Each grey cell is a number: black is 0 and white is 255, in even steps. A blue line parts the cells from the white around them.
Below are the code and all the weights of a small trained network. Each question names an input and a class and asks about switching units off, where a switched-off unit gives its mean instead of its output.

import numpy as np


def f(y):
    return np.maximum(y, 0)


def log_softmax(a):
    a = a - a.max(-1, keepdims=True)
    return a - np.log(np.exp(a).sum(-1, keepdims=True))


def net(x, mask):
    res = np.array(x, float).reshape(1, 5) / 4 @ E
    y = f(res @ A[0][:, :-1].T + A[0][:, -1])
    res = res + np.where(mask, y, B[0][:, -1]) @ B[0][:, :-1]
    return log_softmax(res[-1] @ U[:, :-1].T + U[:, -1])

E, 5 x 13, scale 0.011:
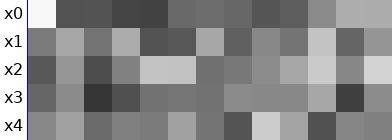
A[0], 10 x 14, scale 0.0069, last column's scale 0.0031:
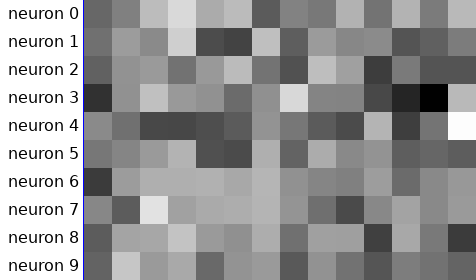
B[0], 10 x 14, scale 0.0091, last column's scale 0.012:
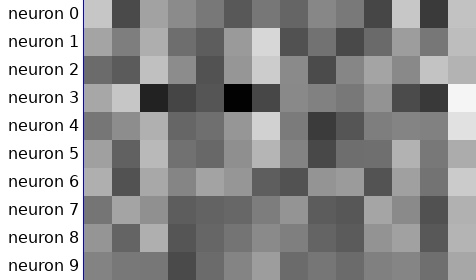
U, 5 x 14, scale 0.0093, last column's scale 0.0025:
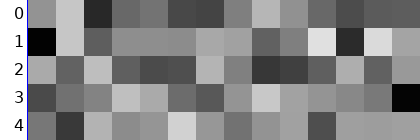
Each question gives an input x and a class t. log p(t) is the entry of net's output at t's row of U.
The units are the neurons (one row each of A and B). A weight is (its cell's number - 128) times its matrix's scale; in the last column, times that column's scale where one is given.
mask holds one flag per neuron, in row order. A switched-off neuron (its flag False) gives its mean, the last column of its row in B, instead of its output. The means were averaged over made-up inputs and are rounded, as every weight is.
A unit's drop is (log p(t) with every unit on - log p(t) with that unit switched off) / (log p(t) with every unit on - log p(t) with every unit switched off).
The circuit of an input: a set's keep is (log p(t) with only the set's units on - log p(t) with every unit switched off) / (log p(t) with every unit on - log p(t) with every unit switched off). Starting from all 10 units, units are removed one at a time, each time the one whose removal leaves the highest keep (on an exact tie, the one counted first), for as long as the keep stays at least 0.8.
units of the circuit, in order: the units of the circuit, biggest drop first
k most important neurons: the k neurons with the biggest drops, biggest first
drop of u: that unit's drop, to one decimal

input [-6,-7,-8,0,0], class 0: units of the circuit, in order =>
[neuron 3]
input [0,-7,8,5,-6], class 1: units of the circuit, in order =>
[neuron 0; neuron 1]
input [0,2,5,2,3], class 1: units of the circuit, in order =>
[neuron 0; neuron 1]
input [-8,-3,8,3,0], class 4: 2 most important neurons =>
[neuron 6; neuron 2]
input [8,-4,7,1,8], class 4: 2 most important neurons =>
[neuron 3; neuron 7]
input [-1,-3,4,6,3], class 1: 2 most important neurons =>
[neuron 0; neuron 3]
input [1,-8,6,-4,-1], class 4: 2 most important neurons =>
[neuron 3; neuron 4]
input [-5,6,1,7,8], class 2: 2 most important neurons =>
[neuron 1; neuron 5]
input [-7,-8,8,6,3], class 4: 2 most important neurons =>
[neuron 2; neuron 6]
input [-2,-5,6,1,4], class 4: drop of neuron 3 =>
0.2
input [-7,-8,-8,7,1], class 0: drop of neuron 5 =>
0.0
